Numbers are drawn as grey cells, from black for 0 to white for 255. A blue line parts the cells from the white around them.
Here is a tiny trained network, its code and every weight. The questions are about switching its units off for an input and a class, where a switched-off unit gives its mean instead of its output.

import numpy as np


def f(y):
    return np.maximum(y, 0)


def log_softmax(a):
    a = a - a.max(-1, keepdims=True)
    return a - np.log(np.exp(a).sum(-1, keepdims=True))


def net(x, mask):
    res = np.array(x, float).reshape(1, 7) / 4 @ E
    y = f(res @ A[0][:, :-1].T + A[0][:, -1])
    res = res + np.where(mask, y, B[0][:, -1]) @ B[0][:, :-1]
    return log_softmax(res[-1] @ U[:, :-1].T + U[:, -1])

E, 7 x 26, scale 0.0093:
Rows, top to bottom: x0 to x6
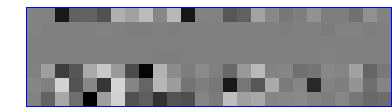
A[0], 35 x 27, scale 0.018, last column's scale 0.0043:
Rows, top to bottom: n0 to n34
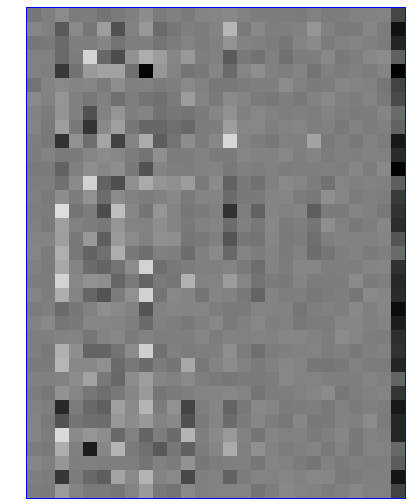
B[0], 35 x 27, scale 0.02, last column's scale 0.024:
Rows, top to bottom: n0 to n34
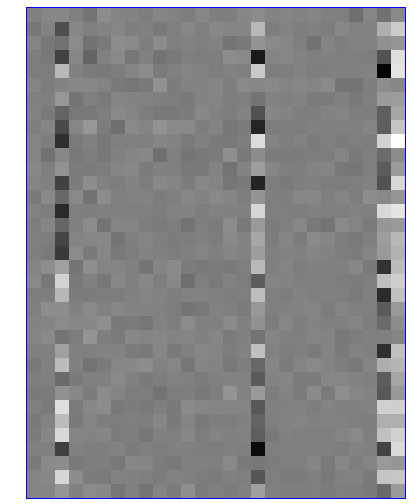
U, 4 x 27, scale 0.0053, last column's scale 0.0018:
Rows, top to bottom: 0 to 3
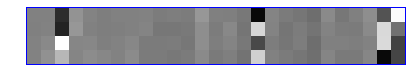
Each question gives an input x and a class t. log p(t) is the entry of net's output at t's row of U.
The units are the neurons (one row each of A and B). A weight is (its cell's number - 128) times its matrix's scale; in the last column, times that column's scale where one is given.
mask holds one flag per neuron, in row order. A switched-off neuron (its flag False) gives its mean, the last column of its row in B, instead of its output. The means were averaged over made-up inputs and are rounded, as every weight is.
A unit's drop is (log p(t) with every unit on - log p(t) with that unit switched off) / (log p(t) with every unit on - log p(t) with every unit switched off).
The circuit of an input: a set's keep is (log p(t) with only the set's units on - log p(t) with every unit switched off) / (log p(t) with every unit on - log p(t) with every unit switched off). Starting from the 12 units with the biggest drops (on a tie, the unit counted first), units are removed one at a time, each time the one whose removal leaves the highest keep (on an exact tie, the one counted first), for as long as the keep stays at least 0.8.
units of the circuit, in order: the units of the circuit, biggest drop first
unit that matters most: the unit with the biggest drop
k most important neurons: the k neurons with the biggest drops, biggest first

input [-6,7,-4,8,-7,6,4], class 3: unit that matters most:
n20
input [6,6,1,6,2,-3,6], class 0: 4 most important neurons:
n31, n8, n30, n19
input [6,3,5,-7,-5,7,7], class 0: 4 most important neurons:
n31, n8, n9, n7
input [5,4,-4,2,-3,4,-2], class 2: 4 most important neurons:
n9, n28, n33, n29
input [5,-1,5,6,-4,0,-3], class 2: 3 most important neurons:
n28, n33, n4
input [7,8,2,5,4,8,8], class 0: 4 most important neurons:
n31, n8, n9, n7
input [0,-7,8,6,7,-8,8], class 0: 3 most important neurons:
n31, n8, n14
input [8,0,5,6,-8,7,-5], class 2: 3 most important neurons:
n28, n33, n29
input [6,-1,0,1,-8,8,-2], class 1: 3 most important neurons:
n14, n16, n4
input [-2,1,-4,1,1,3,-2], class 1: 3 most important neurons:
n31, n8, n14
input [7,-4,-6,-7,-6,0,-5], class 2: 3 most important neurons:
n28, n33, n4
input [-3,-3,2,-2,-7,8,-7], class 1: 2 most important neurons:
n14, n16
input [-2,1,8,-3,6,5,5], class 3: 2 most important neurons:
n4, n9
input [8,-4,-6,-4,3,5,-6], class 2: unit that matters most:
n28
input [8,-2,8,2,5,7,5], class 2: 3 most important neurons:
n28, n33, n9
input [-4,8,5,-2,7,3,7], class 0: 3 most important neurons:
n31, n8, n20
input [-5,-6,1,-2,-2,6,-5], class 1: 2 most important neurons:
n14, n31
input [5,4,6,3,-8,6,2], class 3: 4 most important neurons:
n20, n18, n24, n9
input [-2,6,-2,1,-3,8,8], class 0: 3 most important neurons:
n31, n8, n9
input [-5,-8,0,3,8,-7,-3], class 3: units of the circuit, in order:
n4
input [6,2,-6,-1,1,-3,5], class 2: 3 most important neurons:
n28, n33, n3
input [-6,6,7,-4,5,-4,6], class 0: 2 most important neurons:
n31, n8
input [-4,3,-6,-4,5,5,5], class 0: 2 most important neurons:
n9, n31
